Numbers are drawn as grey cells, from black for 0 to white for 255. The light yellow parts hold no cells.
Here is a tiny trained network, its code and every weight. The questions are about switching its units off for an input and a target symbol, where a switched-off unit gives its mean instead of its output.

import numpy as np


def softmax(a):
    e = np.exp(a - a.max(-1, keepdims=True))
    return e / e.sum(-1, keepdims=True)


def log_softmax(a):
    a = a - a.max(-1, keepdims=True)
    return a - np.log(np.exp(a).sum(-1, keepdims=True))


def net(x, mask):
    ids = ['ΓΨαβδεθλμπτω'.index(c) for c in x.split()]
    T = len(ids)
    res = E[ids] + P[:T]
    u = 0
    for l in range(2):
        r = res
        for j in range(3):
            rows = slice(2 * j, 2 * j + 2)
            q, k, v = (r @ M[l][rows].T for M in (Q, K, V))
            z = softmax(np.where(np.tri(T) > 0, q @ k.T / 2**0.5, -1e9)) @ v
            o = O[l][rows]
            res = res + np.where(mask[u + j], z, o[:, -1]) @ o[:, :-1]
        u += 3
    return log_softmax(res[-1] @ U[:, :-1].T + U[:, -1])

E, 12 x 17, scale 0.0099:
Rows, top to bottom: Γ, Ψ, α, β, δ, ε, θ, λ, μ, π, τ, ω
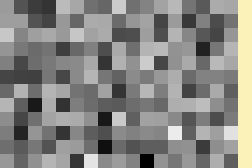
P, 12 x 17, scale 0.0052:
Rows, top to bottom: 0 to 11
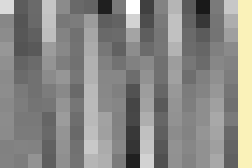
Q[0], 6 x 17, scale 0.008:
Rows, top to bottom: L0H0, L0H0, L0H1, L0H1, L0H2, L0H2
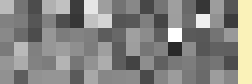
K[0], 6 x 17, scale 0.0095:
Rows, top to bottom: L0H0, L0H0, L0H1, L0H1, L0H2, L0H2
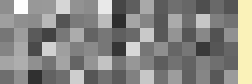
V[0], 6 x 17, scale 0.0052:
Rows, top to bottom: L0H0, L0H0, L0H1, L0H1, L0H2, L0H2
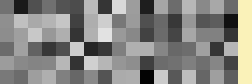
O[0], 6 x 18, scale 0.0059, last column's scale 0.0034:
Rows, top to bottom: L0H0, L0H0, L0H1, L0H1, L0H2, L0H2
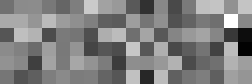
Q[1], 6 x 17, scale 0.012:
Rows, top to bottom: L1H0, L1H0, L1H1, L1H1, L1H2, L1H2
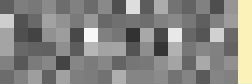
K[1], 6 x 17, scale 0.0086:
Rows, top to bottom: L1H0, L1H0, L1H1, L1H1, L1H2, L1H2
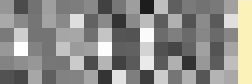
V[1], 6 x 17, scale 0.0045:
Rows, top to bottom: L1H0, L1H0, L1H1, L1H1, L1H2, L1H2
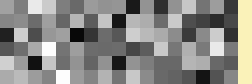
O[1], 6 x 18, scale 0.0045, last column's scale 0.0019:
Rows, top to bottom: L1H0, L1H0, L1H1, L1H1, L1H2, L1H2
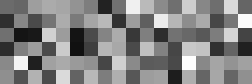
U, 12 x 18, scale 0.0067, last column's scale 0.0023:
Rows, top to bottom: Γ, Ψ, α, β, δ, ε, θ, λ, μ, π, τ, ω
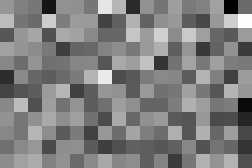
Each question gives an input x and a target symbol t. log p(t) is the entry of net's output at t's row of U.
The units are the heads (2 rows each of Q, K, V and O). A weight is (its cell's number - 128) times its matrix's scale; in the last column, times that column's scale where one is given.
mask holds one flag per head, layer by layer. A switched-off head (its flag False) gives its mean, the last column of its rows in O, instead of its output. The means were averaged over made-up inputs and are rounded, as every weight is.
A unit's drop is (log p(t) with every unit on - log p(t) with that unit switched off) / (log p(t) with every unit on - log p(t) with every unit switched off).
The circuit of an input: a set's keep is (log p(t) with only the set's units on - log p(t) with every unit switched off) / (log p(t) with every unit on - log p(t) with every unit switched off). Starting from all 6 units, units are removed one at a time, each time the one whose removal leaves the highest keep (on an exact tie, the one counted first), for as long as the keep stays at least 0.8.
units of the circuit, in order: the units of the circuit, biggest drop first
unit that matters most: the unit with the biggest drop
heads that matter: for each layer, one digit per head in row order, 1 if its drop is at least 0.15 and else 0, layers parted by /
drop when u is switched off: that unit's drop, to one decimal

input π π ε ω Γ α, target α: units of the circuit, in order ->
(L1H1 L1H0)
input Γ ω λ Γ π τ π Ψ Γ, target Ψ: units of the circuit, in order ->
(L1H1)
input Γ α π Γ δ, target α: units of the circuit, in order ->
(L1H0 L1H1)
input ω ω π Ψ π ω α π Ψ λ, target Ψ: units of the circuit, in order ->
(L1H1 L0H1)
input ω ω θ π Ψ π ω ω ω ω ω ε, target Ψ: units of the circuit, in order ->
(L1H1 L0H2)
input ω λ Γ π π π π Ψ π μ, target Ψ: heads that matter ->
010 / 011
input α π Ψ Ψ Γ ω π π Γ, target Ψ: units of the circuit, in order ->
(L1H1 L0H1)
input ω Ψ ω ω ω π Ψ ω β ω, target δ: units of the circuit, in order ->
(L0H1 L1H0)
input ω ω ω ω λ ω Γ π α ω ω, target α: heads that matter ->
100 / 110
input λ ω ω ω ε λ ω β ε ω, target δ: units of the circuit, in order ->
(L1H0 L0H1)
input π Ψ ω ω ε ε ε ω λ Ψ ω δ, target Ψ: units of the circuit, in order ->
(L1H1 L0H2)
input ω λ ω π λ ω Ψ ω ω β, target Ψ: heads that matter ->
000 / 010
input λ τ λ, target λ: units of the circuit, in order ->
(L1H2 L1H1)
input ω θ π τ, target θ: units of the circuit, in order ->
(L1H1)
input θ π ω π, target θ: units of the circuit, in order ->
(L1H1 L0H0 L1H2)
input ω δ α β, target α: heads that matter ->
000 / 110
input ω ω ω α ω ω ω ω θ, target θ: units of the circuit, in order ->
(L1H1 L0H0)
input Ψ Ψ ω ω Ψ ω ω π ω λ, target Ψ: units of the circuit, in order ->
(L1H1 L0H2)
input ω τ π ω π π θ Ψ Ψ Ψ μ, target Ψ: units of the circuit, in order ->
(L1H1 L0H1)
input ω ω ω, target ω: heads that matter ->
100 / 110
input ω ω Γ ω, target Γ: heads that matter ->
011 / 110
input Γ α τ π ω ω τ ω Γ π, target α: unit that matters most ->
L0H1
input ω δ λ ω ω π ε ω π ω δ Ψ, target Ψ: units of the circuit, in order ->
(L1H1 L0H2)
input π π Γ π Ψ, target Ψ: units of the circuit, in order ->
(L1H1 L0H1)
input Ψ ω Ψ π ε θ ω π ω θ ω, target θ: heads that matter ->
100 / 110
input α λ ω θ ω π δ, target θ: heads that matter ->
000 / 110
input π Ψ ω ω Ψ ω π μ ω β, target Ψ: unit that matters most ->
L1H1
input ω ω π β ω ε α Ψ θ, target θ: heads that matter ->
101 / 010
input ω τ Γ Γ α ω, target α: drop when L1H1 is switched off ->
0.4
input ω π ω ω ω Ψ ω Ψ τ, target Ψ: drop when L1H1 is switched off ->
0.8
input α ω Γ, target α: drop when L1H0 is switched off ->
0.5
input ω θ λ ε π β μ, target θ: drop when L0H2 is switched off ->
0.0
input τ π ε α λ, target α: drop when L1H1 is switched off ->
0.4
